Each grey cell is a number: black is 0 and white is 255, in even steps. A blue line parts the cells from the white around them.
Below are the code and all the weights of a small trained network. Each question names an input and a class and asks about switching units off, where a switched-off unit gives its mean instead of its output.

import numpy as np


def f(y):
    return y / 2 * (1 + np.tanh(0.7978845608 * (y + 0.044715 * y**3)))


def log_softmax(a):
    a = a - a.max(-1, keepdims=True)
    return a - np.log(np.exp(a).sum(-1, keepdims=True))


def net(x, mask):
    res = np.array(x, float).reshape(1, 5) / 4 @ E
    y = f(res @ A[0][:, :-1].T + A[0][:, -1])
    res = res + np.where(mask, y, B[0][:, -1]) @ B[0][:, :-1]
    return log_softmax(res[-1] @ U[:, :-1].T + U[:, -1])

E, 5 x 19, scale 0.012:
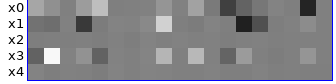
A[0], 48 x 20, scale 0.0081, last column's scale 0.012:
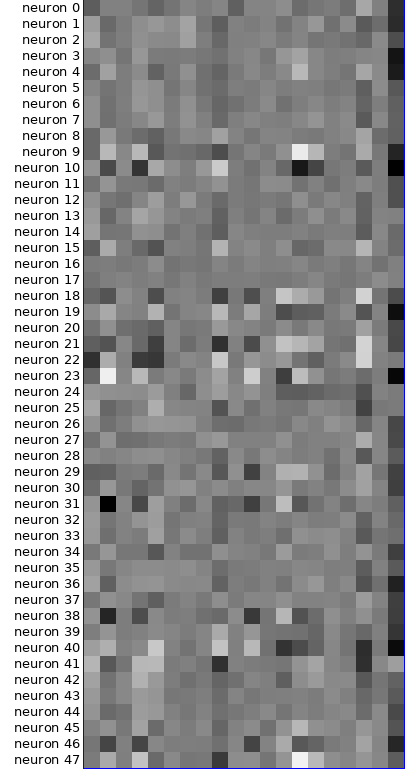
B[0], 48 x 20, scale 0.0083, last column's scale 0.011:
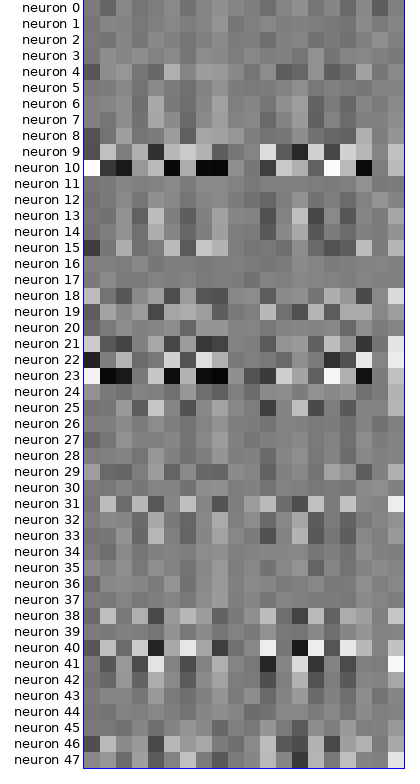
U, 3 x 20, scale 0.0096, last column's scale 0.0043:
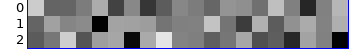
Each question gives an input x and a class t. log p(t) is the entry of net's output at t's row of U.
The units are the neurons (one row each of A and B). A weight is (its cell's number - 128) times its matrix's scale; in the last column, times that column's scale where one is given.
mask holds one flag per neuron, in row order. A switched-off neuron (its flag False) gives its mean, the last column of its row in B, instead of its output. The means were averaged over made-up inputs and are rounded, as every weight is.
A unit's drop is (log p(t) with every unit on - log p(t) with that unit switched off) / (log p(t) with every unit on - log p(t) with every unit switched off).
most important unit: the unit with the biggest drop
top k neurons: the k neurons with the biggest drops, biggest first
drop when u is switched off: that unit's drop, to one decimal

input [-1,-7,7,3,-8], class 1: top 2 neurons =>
[neuron 9; neuron 47]
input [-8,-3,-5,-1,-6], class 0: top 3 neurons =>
[neuron 21; neuron 18; neuron 29]
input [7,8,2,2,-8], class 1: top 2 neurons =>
[neuron 40; neuron 19]
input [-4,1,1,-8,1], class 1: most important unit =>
neuron 38
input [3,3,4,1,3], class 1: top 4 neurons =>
[neuron 23; neuron 21; neuron 41; neuron 18]
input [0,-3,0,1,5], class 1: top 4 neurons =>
[neuron 23; neuron 21; neuron 10; neuron 18]
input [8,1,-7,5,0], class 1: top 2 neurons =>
[neuron 40; neuron 19]
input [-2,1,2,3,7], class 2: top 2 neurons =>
[neuron 40; neuron 31]
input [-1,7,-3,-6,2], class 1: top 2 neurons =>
[neuron 38; neuron 46]
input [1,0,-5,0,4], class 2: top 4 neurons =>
[neuron 23; neuron 10; neuron 21; neuron 18]
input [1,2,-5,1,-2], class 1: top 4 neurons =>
[neuron 41; neuron 23; neuron 10; neuron 21]
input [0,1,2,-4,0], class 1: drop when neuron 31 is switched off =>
0.2
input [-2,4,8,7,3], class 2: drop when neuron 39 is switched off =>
0.0
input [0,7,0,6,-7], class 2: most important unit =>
neuron 22
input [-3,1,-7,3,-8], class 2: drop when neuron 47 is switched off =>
0.1
